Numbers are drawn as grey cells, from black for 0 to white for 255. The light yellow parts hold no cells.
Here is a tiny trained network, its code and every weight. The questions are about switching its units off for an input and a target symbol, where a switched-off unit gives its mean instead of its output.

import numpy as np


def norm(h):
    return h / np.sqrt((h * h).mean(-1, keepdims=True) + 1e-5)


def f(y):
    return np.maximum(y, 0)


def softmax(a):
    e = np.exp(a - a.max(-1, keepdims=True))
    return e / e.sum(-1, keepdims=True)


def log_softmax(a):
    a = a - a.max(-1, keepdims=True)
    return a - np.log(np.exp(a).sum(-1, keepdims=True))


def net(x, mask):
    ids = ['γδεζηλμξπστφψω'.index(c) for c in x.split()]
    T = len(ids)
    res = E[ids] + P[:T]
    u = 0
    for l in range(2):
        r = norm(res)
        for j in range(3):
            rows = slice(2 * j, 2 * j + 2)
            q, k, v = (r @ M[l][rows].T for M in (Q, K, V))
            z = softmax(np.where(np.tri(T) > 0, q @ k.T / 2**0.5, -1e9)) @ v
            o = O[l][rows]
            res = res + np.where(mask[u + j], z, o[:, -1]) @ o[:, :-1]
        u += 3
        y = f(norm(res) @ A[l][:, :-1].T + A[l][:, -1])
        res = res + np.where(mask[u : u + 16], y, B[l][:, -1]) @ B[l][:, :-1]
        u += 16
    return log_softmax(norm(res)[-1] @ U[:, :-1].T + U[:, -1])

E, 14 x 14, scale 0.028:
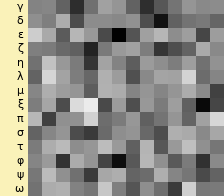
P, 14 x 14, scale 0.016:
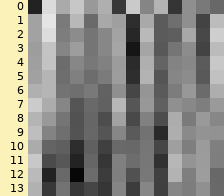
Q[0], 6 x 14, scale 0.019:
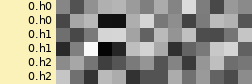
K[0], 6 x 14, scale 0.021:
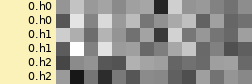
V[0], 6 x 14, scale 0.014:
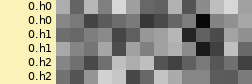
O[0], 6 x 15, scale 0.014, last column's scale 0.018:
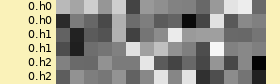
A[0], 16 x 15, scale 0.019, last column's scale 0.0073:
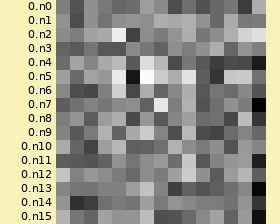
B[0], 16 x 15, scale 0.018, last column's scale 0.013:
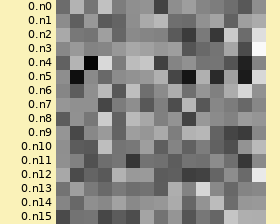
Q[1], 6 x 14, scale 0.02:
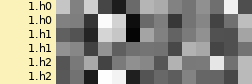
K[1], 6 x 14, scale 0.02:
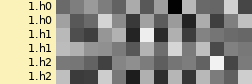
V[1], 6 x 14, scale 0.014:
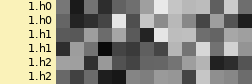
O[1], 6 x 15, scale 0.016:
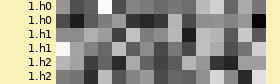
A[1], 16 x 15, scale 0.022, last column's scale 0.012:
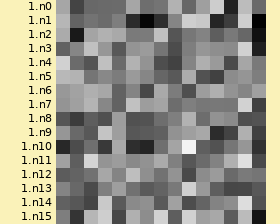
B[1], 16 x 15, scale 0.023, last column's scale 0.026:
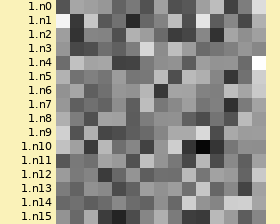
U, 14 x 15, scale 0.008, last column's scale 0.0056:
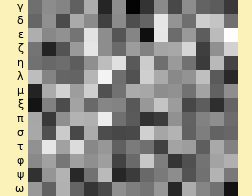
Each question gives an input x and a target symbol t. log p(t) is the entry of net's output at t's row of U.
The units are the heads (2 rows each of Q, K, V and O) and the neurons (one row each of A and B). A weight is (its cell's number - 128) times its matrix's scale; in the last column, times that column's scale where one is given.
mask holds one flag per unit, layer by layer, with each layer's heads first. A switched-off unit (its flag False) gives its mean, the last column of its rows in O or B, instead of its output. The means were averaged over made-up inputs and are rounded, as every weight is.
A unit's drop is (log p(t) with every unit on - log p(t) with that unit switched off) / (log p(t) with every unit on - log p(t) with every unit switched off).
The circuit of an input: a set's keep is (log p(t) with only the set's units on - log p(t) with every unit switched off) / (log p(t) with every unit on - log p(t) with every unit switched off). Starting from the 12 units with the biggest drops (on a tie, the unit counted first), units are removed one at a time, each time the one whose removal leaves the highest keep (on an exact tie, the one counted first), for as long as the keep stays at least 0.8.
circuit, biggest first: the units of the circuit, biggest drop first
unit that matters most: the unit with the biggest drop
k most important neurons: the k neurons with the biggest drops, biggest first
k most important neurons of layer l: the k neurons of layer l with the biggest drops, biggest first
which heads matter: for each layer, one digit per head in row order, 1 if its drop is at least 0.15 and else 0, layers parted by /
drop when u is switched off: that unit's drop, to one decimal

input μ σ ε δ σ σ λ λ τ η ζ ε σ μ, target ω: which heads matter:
100 / 000
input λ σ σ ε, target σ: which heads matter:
010 / 000
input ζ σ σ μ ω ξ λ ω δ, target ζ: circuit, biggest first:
[0.h1, 1.h0]
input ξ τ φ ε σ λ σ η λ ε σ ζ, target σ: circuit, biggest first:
[0.h2, 1.n1, 1.h0, 1.h2]
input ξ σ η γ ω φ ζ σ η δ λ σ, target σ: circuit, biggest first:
[0.h2, 1.n1, 1.h0, 1.h2]
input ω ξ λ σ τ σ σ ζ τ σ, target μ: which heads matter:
000 / 001
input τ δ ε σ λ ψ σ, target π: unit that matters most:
0.h0
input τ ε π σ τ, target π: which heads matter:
100 / 000
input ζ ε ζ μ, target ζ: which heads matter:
010 / 000
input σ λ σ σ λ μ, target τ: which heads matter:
000 / 010
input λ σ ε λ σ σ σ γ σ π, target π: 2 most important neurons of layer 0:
[0.n5, 0.n2]
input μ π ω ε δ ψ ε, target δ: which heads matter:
001 / 000
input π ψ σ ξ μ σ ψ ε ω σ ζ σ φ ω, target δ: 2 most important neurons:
[1.n14, 0.n5]
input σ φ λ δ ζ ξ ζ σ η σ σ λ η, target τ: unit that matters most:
1.h1
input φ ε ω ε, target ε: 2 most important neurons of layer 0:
[0.n2, 0.n10]
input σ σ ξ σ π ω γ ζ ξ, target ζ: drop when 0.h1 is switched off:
1.1
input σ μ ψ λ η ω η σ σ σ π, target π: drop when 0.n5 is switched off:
0.2
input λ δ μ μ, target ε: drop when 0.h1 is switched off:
0.1
